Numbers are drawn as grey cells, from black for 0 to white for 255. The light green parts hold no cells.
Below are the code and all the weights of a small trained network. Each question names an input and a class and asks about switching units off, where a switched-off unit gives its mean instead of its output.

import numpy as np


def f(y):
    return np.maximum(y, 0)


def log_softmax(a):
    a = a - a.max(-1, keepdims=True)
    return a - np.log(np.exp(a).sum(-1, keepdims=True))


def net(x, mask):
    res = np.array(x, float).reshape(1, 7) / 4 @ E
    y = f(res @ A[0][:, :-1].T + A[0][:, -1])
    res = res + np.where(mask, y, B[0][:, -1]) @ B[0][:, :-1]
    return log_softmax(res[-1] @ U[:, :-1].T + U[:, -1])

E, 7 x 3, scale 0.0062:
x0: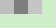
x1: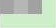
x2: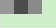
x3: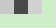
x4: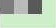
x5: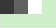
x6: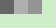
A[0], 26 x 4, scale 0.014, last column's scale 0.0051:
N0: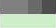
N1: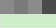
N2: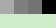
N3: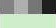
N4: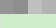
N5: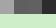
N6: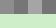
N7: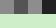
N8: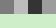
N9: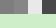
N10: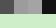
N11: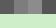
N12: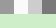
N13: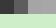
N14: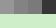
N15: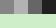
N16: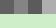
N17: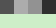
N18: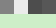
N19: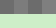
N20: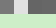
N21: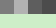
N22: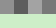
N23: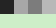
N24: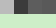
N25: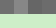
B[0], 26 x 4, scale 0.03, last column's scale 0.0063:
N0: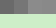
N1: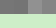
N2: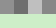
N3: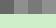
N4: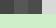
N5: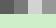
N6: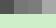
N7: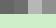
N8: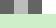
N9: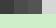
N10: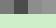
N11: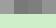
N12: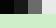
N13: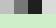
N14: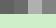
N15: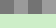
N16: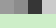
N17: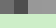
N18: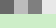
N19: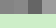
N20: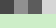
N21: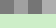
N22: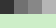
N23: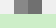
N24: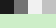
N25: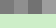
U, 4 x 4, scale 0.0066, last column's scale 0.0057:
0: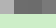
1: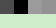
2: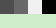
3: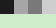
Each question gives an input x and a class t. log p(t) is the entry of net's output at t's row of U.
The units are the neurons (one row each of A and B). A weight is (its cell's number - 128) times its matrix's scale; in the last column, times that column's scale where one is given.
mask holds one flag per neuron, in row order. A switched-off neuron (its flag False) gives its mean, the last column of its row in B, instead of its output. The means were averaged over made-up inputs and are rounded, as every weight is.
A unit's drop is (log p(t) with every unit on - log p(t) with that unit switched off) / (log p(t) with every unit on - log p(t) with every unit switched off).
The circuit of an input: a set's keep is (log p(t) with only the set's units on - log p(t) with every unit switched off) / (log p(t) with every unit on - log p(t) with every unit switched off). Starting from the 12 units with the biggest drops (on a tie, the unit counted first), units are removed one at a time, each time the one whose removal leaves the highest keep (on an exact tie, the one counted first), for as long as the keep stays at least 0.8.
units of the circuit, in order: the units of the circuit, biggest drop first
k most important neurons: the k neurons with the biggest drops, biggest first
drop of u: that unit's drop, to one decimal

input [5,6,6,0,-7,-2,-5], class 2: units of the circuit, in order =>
(N24, N13)
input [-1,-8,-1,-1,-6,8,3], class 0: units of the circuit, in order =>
(N13)
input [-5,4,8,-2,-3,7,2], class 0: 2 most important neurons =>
(N13, N12)
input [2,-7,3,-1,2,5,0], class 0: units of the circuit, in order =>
(N12, N13, N24)
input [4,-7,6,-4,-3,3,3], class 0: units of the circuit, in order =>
(N12, N13, N24)
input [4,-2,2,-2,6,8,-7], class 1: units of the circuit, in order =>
(N8, N18)
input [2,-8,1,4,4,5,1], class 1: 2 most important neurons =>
(N8, N18)
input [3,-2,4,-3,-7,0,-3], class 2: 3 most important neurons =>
(N12, N9, N24)
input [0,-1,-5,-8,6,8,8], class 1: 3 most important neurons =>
(N12, N17, N10)
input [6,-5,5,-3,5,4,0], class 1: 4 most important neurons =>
(N8, N18, N16, N23)
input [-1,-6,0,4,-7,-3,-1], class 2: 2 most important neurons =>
(N24, N12)
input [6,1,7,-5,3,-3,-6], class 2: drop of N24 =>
0.2
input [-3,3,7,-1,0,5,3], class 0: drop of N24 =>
0.3
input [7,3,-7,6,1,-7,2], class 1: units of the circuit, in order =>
(N12)
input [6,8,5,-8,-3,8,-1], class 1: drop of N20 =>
0.0
